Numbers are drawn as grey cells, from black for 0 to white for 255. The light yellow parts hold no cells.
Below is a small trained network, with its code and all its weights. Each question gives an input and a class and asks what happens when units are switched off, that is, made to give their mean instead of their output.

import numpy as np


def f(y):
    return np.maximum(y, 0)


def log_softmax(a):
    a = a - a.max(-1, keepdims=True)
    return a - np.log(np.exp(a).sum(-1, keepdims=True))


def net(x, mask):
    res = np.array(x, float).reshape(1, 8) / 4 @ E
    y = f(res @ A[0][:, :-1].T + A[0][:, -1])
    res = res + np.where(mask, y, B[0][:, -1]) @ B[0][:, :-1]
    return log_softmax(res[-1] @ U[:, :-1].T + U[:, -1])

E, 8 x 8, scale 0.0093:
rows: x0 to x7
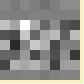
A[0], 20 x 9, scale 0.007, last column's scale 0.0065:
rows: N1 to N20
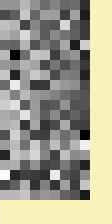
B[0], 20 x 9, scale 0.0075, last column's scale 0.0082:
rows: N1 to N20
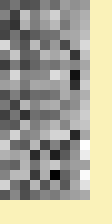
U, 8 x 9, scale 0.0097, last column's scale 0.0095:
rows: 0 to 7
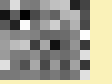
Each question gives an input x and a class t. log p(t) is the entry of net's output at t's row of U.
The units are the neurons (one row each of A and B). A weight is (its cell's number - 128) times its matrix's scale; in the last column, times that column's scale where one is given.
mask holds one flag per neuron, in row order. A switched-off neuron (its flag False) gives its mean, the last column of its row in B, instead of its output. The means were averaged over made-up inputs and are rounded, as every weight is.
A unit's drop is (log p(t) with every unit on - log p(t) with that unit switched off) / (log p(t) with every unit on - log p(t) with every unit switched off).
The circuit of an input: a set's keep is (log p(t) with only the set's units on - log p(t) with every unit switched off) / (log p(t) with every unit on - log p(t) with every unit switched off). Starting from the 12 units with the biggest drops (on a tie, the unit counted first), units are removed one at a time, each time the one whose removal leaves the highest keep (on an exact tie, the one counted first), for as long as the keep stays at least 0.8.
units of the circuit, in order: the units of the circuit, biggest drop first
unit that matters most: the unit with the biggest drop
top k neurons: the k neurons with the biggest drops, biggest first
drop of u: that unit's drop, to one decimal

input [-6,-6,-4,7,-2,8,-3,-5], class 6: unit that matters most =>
N19
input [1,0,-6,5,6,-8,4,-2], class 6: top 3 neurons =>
[N15, N18, N12]
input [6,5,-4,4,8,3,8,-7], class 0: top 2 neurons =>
[N6, N8]
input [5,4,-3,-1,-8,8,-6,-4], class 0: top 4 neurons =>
[N14, N9, N15, N16]
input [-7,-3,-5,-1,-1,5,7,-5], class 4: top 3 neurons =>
[N16, N15, N12]
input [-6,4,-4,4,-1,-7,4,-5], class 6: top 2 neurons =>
[N15, N18]
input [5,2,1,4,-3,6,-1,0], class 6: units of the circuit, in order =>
[N19, N5]
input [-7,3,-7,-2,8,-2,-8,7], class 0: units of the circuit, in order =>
[N6, N8]
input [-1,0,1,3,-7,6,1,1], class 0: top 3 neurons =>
[N14, N9, N15]
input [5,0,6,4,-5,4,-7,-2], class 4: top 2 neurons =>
[N18, N15]
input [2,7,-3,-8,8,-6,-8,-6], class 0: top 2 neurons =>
[N6, N8]
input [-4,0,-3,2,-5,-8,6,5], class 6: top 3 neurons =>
[N15, N18, N6]
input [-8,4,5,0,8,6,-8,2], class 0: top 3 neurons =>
[N8, N6, N16]
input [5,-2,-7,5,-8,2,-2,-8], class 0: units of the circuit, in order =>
[N14, N9]
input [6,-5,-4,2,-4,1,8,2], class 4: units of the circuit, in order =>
[N16]
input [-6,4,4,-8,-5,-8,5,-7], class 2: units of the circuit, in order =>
[N11, N13]
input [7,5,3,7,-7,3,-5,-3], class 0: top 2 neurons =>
[N14, N9]
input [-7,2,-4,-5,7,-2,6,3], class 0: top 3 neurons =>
[N6, N8, N18]
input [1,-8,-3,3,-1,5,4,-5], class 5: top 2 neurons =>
[N18, N19]
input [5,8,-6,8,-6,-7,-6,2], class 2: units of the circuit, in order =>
[N2]
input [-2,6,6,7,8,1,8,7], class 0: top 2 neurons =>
[N8, N6]
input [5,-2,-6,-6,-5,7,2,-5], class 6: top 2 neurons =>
[N19, N5]
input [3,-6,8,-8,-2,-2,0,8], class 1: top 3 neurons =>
[N12, N4, N7]
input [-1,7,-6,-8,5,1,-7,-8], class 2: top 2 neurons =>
[N3, N13]
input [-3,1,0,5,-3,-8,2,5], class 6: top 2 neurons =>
[N15, N18]
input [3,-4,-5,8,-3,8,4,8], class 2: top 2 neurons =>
[N2, N15]
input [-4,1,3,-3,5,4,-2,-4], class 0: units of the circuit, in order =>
[N8]
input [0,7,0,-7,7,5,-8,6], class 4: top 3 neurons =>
[N18, N9, N14]
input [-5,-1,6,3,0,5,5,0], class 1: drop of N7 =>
0.1
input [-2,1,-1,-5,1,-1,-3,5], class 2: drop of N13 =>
0.2
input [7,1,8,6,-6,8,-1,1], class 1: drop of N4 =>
0.2
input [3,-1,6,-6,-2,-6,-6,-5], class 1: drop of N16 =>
0.1
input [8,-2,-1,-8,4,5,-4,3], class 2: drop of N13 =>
0.2
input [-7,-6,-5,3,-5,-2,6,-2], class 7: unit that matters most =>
N18
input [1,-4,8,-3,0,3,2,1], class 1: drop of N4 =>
0.1
